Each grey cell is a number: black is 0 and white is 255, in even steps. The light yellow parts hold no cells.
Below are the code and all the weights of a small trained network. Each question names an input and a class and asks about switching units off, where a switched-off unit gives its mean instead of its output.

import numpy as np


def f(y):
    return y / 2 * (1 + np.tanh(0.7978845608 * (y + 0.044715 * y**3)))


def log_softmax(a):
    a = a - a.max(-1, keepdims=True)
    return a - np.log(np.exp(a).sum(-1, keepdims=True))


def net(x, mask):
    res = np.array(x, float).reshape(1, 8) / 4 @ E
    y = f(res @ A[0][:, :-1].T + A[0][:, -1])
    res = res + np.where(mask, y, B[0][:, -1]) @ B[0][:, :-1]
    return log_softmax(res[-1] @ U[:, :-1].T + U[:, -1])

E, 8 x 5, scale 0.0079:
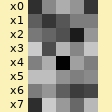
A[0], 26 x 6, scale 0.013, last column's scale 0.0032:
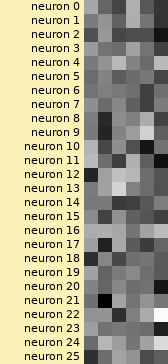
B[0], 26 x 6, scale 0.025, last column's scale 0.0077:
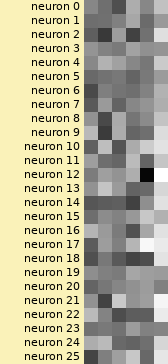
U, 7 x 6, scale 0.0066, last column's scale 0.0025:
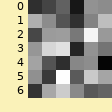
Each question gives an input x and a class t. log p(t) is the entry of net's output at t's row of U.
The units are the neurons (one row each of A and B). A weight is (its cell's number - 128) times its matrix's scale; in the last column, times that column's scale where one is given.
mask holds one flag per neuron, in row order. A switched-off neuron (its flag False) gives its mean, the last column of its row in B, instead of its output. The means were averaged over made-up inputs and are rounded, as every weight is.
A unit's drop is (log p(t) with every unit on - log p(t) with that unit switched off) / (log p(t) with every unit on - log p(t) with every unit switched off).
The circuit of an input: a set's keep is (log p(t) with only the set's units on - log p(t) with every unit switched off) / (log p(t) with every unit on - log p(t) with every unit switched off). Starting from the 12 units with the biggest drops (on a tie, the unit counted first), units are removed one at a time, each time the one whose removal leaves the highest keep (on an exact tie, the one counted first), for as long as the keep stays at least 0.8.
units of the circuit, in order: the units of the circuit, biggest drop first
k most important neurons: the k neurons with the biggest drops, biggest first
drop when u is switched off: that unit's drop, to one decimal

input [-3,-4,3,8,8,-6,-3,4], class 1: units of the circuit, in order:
neuron 22
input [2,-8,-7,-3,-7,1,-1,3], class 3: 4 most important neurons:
neuron 13; neuron 16; neuron 24; neuron 4
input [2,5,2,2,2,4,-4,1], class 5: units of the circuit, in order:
neuron 18; neuron 10
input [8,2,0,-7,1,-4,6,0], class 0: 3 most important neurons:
neuron 2; neuron 14; neuron 18
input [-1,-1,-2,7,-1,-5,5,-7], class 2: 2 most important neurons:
neuron 10; neuron 17
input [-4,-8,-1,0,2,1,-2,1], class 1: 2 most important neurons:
neuron 21; neuron 22
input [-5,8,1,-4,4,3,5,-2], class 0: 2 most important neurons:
neuron 14; neuron 2
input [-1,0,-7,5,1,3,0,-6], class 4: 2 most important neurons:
neuron 11; neuron 0
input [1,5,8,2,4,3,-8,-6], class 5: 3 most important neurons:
neuron 21; neuron 9; neuron 8
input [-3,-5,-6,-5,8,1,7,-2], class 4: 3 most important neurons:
neuron 11; neuron 0; neuron 22
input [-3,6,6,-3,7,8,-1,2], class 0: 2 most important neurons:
neuron 14; neuron 2
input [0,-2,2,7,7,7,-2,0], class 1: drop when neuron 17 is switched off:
0.1
